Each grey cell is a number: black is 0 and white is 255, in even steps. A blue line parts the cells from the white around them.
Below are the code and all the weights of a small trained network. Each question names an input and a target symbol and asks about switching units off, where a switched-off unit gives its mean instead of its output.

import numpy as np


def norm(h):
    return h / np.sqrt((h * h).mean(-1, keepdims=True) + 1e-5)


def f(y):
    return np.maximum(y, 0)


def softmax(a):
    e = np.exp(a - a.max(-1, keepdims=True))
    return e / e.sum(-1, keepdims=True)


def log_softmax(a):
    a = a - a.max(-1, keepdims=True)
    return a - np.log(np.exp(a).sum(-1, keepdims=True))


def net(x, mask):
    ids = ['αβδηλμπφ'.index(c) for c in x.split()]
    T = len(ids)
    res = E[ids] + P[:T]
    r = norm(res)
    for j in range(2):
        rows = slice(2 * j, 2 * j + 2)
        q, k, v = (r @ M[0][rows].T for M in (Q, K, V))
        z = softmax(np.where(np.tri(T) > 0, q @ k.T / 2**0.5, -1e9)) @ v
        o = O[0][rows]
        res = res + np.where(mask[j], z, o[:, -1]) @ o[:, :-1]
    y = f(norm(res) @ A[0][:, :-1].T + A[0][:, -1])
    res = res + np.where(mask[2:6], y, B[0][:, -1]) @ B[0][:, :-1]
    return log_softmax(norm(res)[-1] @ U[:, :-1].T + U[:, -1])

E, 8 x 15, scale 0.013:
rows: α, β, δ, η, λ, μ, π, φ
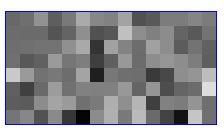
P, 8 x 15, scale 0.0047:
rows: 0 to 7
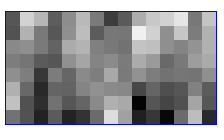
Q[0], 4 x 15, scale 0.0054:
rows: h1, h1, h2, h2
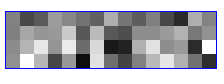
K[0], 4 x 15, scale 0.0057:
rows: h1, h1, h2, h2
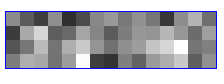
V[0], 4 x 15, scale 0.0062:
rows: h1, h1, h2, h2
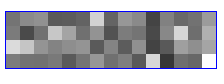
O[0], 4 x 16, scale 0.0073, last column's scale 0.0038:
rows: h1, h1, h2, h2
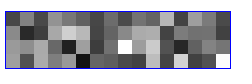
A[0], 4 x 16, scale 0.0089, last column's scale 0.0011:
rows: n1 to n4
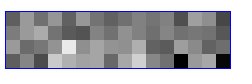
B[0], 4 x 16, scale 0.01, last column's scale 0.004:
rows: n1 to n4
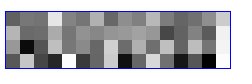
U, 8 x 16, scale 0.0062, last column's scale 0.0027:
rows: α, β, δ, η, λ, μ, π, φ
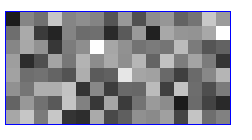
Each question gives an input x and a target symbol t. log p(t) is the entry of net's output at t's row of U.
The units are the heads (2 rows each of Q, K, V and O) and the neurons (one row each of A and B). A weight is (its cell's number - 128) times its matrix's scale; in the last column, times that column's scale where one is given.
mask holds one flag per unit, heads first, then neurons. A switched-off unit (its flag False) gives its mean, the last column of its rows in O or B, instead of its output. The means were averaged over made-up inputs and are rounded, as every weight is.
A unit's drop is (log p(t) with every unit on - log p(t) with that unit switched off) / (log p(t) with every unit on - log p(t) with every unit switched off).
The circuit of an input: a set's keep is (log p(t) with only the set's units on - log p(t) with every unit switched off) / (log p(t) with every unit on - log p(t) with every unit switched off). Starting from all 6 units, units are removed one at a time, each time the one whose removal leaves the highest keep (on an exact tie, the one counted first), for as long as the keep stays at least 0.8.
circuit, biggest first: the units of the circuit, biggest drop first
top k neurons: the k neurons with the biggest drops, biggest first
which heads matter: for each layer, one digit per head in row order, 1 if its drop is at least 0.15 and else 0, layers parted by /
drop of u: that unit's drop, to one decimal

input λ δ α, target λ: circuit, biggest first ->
(h2)
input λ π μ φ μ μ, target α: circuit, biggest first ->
(n4, h1, n3)
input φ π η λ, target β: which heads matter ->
00
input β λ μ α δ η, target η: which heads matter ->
11
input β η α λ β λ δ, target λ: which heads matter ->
01
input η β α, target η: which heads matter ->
01
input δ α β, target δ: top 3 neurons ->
(n3, n4, n2)
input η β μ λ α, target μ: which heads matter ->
01
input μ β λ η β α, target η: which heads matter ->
11
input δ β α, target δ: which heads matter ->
10
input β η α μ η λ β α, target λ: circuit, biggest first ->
(h2, n4)
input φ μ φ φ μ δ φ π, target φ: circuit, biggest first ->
(h1, n4)
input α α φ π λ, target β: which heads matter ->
01
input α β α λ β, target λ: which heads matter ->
00
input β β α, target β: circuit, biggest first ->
(h2, h1, n4, n2)
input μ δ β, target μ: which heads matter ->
01
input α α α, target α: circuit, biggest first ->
(h1, n4, n3)
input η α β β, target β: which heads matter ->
11
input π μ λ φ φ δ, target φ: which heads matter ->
10
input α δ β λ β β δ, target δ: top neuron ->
(n4)
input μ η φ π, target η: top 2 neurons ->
(n4, n3)
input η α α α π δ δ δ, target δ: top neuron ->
(n3)
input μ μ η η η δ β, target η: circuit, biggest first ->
(h2, h1, n3)
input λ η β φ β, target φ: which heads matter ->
10
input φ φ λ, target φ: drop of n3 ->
-0.1
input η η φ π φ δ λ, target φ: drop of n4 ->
0.3
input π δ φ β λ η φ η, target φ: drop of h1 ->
1.0
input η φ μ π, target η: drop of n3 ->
0.2
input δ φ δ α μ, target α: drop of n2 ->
0.0
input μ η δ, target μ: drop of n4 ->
0.1
